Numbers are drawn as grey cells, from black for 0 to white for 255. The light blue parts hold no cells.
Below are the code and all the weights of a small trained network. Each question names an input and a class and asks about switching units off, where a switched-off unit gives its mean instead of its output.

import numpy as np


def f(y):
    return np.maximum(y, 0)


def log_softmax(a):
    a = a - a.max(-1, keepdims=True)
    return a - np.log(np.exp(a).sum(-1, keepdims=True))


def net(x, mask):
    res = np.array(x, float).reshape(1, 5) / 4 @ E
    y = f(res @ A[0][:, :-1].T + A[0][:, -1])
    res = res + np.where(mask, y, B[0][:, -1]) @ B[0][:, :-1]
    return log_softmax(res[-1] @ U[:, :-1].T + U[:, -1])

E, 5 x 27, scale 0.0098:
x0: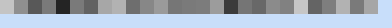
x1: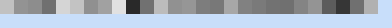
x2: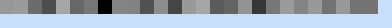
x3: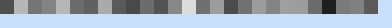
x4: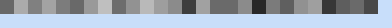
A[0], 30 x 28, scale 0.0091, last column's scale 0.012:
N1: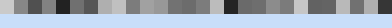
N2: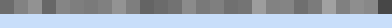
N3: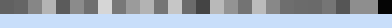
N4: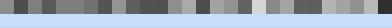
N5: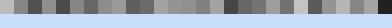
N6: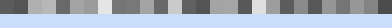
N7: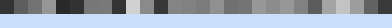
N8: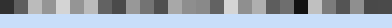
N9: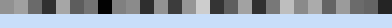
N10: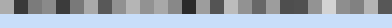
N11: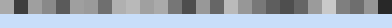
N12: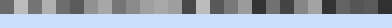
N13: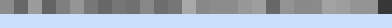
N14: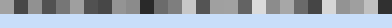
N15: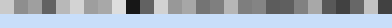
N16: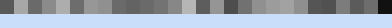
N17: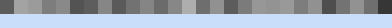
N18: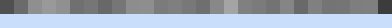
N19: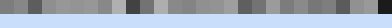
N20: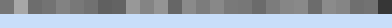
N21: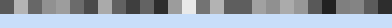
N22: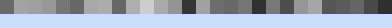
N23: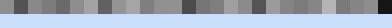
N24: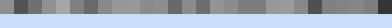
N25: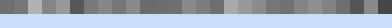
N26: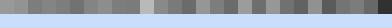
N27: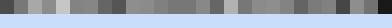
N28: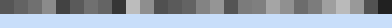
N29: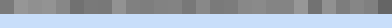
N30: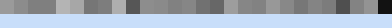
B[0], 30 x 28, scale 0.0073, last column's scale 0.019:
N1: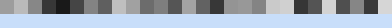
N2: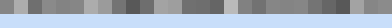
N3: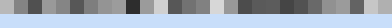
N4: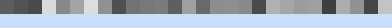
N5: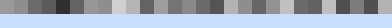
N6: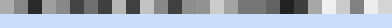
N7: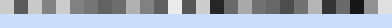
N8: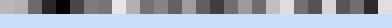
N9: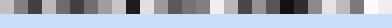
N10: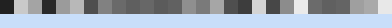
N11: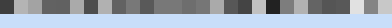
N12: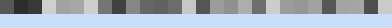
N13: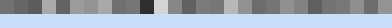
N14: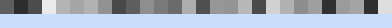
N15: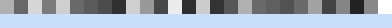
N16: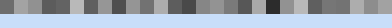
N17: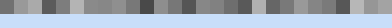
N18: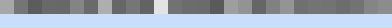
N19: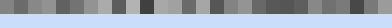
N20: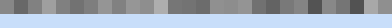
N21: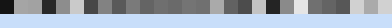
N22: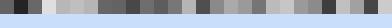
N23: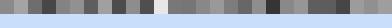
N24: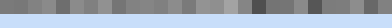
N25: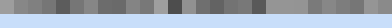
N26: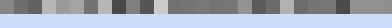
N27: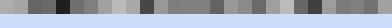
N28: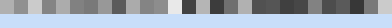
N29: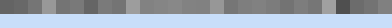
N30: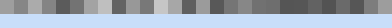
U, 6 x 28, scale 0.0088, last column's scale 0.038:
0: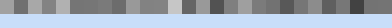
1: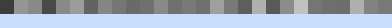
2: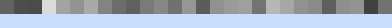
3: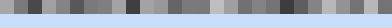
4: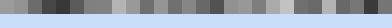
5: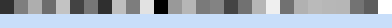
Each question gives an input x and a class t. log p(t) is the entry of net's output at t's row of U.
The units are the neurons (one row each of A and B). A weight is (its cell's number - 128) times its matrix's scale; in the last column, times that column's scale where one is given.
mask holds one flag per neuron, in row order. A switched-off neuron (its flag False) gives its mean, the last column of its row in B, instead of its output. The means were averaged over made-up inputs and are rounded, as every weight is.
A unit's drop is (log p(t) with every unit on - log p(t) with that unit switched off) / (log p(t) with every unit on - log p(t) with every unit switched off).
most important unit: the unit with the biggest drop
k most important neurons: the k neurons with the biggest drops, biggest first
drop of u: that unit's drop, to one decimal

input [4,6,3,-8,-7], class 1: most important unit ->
N10
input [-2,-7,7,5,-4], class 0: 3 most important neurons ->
N7, N28, N6
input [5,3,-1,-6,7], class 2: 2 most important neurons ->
N22, N12
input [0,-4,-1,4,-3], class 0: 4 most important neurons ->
N7, N10, N11, N28
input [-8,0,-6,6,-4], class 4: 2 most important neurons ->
N8, N9
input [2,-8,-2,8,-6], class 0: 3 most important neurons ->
N7, N28, N10
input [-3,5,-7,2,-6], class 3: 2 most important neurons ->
N6, N3
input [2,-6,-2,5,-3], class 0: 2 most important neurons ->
N7, N28
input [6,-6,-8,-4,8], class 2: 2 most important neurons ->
N22, N12
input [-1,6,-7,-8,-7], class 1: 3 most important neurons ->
N10, N11, N9
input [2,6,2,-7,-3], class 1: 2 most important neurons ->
N10, N11
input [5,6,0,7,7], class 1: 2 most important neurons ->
N21, N14
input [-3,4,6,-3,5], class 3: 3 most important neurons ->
N9, N14, N4
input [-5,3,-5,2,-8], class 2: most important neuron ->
N14
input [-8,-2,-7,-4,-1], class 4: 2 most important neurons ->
N8, N9
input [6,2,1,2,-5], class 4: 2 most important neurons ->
N1, N5
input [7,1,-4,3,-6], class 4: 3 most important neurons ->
N1, N5, N22
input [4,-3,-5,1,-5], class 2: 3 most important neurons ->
N9, N14, N4
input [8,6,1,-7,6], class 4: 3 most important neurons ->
N1, N5, N21
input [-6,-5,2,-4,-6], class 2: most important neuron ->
N14
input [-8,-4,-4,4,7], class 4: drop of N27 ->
0.4
